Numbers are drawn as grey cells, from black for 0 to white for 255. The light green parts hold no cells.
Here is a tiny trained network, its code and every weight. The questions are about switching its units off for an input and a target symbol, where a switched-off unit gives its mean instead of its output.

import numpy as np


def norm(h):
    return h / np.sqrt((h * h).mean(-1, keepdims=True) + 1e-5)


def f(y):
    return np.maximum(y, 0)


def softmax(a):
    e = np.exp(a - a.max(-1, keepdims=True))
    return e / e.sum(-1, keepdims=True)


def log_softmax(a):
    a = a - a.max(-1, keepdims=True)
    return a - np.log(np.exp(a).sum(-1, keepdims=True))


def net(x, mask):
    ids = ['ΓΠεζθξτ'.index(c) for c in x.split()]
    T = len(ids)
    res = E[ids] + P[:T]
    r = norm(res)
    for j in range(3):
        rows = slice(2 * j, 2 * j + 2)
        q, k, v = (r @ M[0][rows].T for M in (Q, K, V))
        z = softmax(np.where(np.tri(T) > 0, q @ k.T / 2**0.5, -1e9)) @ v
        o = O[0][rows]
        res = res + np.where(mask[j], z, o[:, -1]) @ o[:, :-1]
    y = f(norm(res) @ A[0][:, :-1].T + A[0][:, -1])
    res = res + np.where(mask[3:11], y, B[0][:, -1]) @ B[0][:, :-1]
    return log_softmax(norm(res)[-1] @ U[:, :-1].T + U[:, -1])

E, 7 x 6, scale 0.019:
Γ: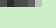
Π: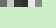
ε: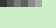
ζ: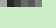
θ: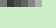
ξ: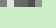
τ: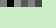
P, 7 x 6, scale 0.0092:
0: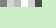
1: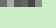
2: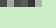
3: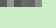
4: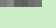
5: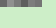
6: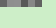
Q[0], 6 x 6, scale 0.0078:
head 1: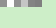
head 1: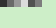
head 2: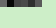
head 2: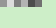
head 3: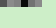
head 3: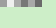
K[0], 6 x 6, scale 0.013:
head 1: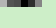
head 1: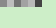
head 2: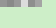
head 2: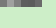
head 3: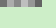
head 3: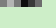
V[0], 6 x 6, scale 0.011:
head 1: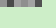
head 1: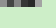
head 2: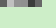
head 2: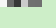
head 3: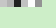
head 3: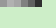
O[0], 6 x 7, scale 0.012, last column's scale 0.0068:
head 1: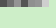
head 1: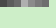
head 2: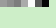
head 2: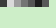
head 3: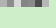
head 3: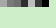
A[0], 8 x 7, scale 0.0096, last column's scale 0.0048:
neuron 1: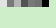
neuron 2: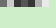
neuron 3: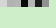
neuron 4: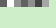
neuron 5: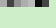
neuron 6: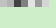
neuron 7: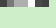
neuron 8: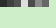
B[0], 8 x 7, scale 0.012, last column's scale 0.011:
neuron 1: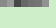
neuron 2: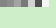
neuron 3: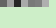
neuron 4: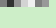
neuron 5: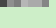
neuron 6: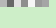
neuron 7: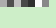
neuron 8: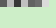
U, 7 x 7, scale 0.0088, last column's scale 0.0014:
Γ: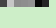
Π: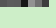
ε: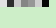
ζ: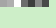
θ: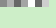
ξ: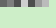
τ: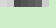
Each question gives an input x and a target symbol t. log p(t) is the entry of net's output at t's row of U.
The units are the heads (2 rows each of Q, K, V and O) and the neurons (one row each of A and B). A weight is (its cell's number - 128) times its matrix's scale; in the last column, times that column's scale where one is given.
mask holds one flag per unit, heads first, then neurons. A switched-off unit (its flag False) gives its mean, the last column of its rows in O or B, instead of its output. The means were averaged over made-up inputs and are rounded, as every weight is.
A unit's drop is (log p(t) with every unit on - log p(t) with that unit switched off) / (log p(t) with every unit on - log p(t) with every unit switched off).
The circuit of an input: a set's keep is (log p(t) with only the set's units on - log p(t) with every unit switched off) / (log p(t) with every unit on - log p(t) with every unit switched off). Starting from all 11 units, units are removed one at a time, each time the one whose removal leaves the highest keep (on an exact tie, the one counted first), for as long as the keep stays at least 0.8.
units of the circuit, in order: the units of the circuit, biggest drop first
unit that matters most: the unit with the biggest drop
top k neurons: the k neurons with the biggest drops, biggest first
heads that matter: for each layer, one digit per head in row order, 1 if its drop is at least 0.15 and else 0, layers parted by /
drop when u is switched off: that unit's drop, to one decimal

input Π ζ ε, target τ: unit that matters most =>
head 3
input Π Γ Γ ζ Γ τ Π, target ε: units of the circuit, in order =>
head 3; head 1; neuron 7
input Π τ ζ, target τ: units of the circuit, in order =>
head 3; neuron 3; head 1
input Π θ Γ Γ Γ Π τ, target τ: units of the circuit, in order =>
head 1; neuron 3
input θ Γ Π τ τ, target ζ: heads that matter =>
001
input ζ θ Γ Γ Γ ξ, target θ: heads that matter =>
011
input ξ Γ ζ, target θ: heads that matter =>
010
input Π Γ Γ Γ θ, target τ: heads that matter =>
001
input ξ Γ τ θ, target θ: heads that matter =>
111
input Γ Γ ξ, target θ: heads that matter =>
010
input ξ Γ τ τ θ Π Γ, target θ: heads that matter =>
111
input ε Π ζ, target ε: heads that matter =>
010
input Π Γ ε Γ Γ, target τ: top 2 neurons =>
neuron 3; neuron 1
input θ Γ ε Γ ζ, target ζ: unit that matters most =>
head 3
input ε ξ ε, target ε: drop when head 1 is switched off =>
0.2
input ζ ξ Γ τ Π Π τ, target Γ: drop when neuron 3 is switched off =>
0.1
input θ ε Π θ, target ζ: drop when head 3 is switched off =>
0.2
